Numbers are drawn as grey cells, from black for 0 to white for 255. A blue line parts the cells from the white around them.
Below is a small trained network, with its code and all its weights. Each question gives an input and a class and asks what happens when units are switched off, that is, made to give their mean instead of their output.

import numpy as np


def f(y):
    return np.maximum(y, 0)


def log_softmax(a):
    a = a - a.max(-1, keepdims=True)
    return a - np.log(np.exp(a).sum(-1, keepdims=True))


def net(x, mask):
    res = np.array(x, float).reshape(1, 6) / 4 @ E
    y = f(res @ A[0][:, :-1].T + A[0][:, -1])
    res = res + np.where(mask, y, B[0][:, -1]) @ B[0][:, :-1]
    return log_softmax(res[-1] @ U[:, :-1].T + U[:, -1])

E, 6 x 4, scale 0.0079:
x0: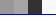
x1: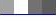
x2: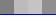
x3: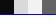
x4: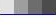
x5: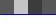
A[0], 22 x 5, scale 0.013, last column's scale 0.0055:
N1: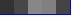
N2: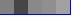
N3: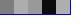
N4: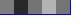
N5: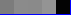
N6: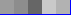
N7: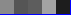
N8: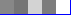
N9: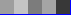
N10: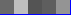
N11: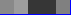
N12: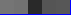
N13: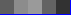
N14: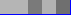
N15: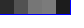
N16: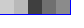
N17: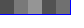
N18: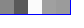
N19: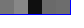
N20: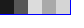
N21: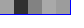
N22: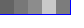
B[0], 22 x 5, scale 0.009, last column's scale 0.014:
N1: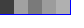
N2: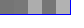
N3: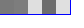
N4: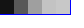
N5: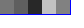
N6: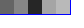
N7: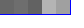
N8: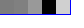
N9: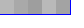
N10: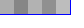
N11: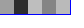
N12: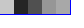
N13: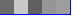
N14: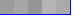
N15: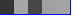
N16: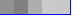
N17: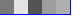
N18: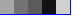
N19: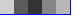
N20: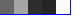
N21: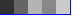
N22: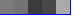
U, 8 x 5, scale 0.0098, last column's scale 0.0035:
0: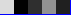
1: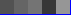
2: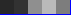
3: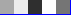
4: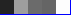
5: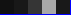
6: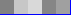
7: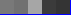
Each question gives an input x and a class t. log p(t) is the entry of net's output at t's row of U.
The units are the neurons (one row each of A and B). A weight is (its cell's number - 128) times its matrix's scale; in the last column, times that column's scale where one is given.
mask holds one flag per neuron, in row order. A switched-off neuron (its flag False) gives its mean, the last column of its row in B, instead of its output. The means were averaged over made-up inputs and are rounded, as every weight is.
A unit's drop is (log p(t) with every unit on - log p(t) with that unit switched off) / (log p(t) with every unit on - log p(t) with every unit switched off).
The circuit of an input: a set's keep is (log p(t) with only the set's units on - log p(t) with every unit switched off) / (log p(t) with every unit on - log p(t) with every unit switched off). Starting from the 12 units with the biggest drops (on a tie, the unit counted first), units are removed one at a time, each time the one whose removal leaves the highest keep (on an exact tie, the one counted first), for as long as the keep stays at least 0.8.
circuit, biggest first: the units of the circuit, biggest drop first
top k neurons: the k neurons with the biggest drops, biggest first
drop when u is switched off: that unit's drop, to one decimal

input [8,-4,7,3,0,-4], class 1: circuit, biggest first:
N18, N22
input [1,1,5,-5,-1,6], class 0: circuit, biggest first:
N19, N12
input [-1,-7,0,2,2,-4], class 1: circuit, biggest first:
N18, N20
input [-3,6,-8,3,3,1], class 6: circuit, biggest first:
N3, N20
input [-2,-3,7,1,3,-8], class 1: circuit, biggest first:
N20, N18
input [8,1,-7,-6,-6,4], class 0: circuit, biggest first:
N19
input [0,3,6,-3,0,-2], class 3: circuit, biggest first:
N3, N21
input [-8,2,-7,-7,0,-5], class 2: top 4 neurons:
N21, N4, N20, N18
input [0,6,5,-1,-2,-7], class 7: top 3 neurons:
N18, N8, N17
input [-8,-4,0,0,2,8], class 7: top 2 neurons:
N3, N11
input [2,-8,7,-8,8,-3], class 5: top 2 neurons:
N6, N3
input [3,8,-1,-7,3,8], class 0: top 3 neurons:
N11, N12, N19
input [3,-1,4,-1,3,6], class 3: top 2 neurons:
N18, N8
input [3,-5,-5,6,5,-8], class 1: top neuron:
N18
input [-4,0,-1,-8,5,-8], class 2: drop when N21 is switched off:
0.2
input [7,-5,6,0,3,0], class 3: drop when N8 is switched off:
0.2
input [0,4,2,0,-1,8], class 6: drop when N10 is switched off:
0.1
